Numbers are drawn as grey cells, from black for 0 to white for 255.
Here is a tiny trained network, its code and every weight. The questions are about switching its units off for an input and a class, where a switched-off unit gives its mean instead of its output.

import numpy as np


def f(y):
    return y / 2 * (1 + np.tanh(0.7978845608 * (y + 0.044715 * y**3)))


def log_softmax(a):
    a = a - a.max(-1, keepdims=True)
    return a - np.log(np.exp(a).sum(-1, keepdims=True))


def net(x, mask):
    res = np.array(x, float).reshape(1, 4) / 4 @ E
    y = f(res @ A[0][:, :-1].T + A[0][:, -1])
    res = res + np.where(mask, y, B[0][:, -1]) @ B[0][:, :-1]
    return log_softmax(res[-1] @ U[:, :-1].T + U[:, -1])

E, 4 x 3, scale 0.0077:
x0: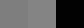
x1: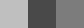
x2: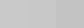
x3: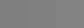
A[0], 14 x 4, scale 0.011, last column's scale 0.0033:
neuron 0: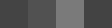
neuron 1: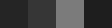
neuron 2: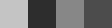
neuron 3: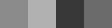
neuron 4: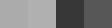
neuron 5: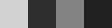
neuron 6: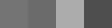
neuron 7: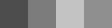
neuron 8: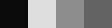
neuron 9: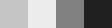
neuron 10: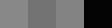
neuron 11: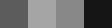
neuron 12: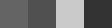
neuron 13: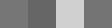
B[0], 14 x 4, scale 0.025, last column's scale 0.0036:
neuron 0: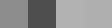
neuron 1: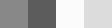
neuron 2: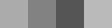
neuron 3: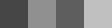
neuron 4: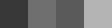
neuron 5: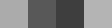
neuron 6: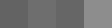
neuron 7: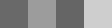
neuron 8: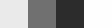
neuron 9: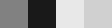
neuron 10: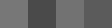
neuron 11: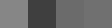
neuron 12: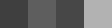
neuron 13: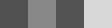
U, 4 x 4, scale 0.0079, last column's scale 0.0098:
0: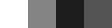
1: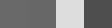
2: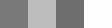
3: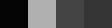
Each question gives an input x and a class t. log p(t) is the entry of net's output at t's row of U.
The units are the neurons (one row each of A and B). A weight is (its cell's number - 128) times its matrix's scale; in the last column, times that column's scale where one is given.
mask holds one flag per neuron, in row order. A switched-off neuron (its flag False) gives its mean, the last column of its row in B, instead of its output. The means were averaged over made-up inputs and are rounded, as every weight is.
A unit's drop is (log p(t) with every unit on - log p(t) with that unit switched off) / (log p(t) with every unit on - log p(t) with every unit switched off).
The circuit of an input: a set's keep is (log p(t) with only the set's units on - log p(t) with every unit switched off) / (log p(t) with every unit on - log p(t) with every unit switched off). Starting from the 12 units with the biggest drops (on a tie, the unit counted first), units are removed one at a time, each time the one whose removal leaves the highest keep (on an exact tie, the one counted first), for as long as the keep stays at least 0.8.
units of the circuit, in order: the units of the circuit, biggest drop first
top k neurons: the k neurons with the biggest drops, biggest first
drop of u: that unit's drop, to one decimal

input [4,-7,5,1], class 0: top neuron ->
neuron 8
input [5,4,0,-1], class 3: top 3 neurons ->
neuron 8; neuron 4; neuron 3
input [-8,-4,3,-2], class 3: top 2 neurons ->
neuron 13; neuron 12
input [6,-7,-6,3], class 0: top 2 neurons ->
neuron 8; neuron 9
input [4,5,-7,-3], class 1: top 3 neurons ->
neuron 1; neuron 8; neuron 0
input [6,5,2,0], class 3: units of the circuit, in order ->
neuron 8; neuron 4
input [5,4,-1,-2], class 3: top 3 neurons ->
neuron 8; neuron 4; neuron 3
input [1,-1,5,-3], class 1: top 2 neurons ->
neuron 9; neuron 8
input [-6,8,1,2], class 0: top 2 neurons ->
neuron 5; neuron 2
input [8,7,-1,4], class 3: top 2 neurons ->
neuron 4; neuron 8
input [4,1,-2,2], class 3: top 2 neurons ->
neuron 8; neuron 9
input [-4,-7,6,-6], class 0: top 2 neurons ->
neuron 8; neuron 1
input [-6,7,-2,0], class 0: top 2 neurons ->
neuron 5; neuron 2
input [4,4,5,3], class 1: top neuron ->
neuron 8
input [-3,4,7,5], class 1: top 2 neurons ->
neuron 9; neuron 8
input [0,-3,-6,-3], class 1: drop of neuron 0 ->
0.1
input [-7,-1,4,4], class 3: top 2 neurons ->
neuron 13; neuron 12
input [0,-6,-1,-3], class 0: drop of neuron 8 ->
0.8
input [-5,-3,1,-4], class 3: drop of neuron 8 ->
-0.1
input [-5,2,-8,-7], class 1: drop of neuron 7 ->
0.0
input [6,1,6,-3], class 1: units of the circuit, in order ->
neuron 9
